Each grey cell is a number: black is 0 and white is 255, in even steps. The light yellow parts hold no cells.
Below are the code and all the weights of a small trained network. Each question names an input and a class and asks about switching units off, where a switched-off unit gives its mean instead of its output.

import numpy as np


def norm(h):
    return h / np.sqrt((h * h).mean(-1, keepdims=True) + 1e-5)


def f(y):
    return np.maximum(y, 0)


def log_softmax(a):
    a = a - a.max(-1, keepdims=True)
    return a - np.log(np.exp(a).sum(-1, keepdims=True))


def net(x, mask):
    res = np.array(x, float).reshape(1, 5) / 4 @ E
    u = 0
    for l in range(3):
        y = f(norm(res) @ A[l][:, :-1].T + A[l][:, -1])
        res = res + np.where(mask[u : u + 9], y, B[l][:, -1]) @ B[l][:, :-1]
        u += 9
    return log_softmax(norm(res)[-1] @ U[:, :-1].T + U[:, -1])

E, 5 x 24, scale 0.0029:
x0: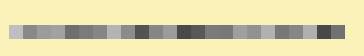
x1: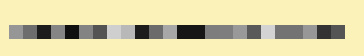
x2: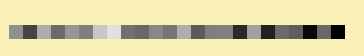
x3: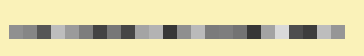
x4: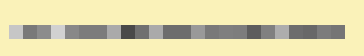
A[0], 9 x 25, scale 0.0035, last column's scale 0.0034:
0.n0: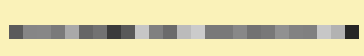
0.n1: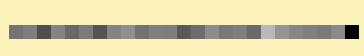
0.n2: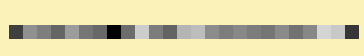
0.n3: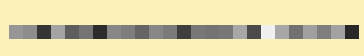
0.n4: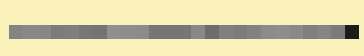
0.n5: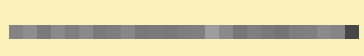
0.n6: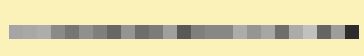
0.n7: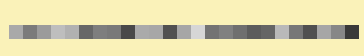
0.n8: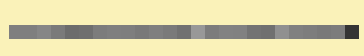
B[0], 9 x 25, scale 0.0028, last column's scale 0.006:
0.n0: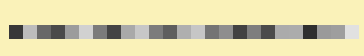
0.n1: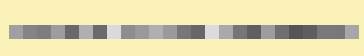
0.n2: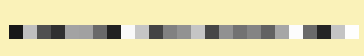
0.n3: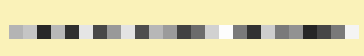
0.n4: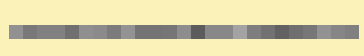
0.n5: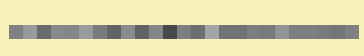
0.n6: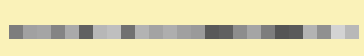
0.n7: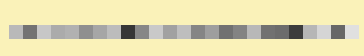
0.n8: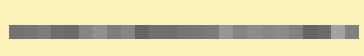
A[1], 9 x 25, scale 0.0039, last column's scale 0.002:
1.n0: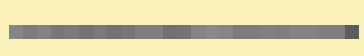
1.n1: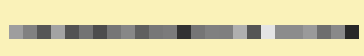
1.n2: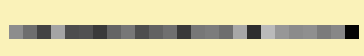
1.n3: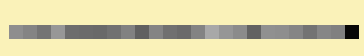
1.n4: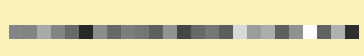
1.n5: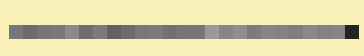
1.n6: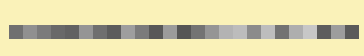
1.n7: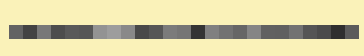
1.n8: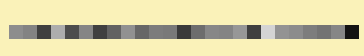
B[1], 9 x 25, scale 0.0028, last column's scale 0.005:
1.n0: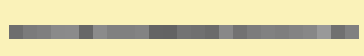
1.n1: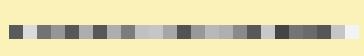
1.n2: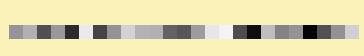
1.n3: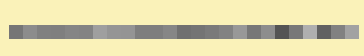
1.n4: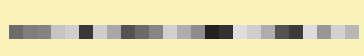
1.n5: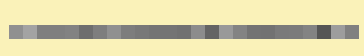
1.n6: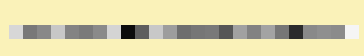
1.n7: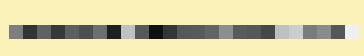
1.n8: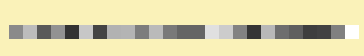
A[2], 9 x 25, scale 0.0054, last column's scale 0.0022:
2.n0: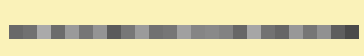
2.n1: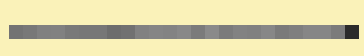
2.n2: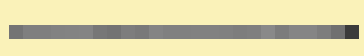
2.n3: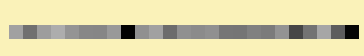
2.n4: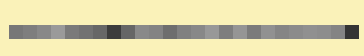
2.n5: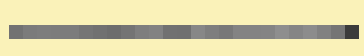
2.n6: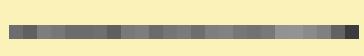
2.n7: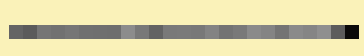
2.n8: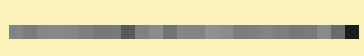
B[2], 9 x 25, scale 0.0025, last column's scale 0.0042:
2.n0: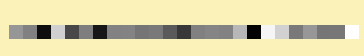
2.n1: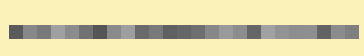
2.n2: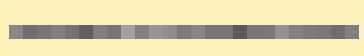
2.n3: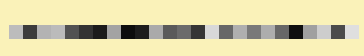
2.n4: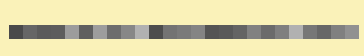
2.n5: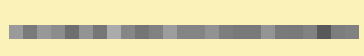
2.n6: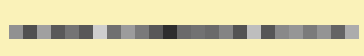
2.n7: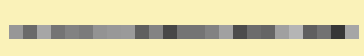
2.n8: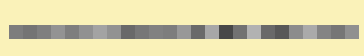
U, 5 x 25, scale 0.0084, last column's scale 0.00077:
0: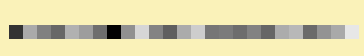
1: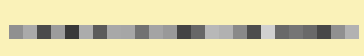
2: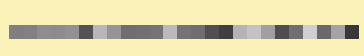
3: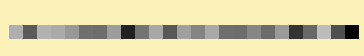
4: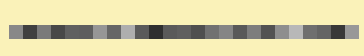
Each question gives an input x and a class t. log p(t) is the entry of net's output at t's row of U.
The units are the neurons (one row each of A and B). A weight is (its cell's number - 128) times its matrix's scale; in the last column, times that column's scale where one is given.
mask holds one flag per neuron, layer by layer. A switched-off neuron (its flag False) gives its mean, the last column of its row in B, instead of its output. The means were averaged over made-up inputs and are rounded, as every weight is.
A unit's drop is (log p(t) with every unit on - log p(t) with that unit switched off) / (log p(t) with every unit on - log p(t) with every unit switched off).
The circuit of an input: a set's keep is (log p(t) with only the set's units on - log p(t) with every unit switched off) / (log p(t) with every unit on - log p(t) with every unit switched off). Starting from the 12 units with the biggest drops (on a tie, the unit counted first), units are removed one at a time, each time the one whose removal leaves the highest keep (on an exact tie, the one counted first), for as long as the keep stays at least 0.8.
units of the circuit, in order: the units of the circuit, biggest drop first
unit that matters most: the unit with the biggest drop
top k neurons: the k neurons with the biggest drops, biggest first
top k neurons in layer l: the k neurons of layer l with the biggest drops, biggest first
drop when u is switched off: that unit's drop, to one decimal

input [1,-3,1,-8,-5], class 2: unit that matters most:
1.n4
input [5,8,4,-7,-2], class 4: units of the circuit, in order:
1.n7; 0.n3
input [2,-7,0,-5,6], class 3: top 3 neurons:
0.n7; 2.n3; 1.n7
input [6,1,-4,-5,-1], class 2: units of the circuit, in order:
0.n6; 1.n4
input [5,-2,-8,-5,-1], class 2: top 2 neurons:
0.n6; 1.n4
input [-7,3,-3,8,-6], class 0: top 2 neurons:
0.n2; 0.n0
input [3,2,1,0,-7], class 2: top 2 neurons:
0.n3; 1.n4
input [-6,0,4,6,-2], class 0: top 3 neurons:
0.n2; 1.n6; 0.n0
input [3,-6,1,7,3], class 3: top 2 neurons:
0.n7; 2.n3
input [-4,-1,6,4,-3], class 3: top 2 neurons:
0.n7; 2.n3
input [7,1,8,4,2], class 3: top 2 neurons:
0.n2; 2.n3
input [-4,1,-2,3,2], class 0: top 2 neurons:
0.n0; 0.n2
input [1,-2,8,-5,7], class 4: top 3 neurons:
1.n7; 1.n6; 0.n7
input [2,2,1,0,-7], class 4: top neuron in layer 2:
2.n7
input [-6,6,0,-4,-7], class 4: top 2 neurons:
0.n3; 1.n7
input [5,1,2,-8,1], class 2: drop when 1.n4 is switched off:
0.2
